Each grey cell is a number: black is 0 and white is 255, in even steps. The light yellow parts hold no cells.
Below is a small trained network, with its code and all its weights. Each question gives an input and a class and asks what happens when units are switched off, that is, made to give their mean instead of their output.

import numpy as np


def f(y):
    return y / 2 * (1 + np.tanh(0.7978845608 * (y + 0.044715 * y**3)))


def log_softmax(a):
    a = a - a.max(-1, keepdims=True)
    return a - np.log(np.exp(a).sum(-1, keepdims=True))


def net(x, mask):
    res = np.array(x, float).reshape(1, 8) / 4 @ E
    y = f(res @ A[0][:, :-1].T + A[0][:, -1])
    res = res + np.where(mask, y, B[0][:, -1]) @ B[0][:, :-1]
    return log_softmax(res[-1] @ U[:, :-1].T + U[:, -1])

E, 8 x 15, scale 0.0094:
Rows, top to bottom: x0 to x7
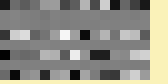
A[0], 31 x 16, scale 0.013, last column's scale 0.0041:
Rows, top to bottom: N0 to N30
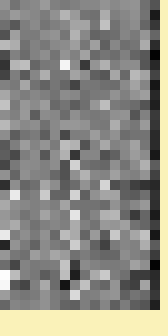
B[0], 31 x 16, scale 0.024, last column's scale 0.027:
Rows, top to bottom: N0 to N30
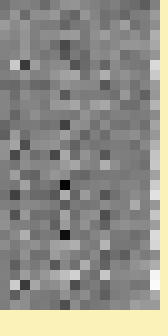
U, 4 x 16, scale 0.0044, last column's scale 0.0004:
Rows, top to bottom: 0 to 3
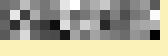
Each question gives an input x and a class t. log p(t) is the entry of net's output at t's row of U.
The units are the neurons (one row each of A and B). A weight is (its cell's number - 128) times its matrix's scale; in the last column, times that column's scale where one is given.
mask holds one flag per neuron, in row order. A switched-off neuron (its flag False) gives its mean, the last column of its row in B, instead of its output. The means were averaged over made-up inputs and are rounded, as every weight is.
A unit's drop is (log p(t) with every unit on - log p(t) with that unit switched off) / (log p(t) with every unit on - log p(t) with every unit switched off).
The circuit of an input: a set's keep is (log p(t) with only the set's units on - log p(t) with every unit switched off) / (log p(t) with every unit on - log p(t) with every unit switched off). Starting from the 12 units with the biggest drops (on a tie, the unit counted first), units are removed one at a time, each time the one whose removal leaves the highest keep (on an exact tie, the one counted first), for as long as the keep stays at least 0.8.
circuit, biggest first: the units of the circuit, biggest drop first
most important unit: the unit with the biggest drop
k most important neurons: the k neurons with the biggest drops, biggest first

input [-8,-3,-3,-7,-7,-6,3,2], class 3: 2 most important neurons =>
N23, N6
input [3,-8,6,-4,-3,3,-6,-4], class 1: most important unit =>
N28
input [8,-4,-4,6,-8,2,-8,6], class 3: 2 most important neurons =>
N18, N28
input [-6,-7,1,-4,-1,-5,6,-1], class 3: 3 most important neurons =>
N23, N24, N4
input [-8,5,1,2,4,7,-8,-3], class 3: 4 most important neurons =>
N23, N27, N4, N12
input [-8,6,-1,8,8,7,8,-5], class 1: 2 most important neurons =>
N6, N14
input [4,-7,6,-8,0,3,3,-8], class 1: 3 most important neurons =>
N28, N15, N17
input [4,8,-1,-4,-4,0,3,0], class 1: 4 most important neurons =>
N28, N23, N4, N12
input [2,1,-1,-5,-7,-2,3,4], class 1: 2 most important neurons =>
N28, N19
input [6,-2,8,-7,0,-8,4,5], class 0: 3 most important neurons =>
N27, N6, N10
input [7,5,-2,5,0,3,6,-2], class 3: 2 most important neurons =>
N18, N28
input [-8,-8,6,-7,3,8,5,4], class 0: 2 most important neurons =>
N7, N24
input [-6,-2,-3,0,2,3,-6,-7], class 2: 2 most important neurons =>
N19, N21
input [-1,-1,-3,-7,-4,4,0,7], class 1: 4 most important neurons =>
N28, N19, N21, N17
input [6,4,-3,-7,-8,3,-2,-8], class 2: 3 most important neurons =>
N19, N21, N6
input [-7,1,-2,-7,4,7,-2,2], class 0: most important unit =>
N7
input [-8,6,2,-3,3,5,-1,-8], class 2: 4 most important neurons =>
N19, N21, N29, N18
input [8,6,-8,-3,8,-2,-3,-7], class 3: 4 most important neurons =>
N18, N30, N15, N5
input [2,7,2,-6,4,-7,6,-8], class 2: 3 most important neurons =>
N19, N21, N24
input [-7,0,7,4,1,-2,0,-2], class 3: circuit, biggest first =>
N23
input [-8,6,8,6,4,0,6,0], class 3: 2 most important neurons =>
N23, N28
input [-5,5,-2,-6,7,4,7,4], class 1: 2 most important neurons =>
N28, N27
